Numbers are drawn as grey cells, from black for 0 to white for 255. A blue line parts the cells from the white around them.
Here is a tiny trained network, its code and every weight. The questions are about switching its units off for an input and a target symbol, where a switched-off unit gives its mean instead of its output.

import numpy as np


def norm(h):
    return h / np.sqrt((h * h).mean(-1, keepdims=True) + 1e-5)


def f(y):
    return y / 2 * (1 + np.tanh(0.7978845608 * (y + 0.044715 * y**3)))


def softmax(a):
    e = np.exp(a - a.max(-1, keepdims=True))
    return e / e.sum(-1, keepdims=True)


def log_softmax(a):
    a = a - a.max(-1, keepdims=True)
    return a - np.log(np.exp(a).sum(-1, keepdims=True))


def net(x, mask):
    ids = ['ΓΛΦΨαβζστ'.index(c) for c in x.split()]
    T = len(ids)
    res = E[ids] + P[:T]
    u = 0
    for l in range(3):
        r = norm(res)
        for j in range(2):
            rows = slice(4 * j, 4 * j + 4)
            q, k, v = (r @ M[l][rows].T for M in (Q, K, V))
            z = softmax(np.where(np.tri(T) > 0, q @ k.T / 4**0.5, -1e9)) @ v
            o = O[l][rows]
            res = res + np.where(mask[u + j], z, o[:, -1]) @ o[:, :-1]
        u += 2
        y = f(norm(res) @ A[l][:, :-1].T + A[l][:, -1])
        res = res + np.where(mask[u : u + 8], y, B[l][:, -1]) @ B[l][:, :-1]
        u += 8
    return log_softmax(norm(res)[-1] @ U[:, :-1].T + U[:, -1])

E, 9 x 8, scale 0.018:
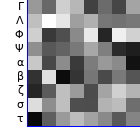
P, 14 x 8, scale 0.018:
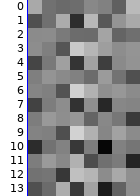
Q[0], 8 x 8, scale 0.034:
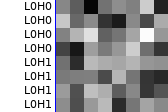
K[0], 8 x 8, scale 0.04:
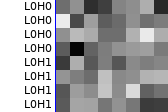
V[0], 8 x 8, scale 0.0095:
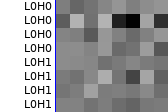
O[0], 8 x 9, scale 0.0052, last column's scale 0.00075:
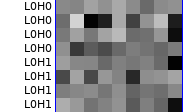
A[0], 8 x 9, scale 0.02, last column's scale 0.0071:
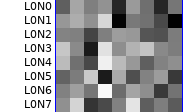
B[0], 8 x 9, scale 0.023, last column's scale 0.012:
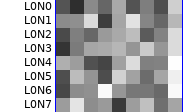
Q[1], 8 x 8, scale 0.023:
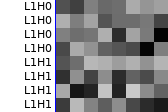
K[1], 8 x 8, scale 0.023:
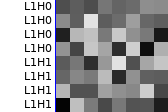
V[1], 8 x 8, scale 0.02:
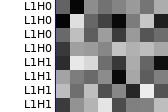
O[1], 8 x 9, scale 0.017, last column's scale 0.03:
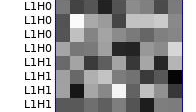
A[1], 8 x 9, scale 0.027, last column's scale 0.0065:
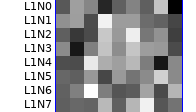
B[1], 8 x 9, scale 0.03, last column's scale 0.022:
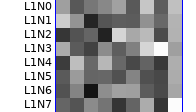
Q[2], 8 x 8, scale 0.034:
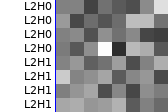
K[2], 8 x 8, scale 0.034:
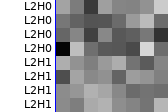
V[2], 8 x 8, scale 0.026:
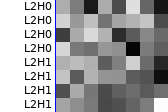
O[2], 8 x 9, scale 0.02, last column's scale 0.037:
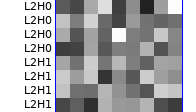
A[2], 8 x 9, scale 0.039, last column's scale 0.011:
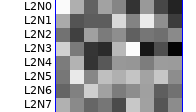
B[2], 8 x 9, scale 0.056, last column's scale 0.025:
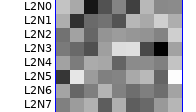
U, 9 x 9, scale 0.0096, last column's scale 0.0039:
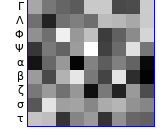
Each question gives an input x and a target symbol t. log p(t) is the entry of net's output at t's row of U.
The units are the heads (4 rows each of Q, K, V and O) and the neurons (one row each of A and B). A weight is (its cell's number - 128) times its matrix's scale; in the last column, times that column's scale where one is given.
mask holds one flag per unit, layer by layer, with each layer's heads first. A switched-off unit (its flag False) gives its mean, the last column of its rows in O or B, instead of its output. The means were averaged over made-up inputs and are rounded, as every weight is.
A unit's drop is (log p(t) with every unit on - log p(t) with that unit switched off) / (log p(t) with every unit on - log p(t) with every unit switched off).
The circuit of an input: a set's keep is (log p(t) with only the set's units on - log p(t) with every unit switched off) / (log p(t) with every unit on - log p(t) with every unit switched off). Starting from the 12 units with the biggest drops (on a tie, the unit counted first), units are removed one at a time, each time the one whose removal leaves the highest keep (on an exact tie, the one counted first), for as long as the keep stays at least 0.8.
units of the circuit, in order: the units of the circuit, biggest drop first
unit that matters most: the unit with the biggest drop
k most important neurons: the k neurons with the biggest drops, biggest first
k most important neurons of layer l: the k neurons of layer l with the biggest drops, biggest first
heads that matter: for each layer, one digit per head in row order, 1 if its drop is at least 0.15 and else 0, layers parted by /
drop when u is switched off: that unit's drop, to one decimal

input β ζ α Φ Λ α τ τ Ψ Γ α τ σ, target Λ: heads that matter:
00 / 01 / 00
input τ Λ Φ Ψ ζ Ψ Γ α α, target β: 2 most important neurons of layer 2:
(L2N5, L2N6)
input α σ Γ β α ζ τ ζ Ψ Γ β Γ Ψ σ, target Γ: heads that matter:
10 / 10 / 00
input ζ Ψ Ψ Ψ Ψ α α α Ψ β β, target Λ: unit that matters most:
L1H1
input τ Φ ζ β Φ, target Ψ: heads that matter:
10 / 01 / 00
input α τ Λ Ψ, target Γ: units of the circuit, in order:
(L0N4, L2N3)
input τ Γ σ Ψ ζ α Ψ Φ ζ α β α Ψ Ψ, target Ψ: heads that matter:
10 / 01 / 00
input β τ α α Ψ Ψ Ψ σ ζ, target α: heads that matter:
10 / 10 / 00
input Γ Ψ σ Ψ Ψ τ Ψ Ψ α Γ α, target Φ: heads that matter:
00 / 11 / 11
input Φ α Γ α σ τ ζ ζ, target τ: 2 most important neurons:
(L2N0, L0N4)
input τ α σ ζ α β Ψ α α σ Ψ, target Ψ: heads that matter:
10 / 01 / 10
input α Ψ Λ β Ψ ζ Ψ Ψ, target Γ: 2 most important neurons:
(L0N3, L0N5)
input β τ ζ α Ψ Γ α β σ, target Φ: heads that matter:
10 / 10 / 00
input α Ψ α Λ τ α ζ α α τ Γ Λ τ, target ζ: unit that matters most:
L0N5
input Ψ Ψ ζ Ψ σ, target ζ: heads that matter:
10 / 01 / 10
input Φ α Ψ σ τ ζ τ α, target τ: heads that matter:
00 / 00 / 00
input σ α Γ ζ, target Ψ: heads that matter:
00 / 11 / 10
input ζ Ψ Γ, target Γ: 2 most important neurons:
(L0N1, L1N6)
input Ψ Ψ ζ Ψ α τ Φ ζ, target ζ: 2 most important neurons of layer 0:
(L0N3, L0N4)
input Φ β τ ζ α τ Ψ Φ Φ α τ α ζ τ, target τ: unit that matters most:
L2N0
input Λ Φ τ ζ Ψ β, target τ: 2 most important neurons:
(L0N7, L2N0)
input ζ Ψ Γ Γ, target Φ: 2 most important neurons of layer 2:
(L2N7, L2N5)
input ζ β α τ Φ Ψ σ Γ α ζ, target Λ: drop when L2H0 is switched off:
0.0
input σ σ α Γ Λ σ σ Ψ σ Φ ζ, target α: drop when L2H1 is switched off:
0.1
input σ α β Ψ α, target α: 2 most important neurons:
(L0N4, L0N5)
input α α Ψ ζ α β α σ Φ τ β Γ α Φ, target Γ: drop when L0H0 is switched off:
1.1
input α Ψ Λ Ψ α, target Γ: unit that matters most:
L0H0
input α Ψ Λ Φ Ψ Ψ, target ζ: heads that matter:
00 / 01 / 00
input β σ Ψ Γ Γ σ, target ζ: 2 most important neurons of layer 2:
(L2N5, L2N3)
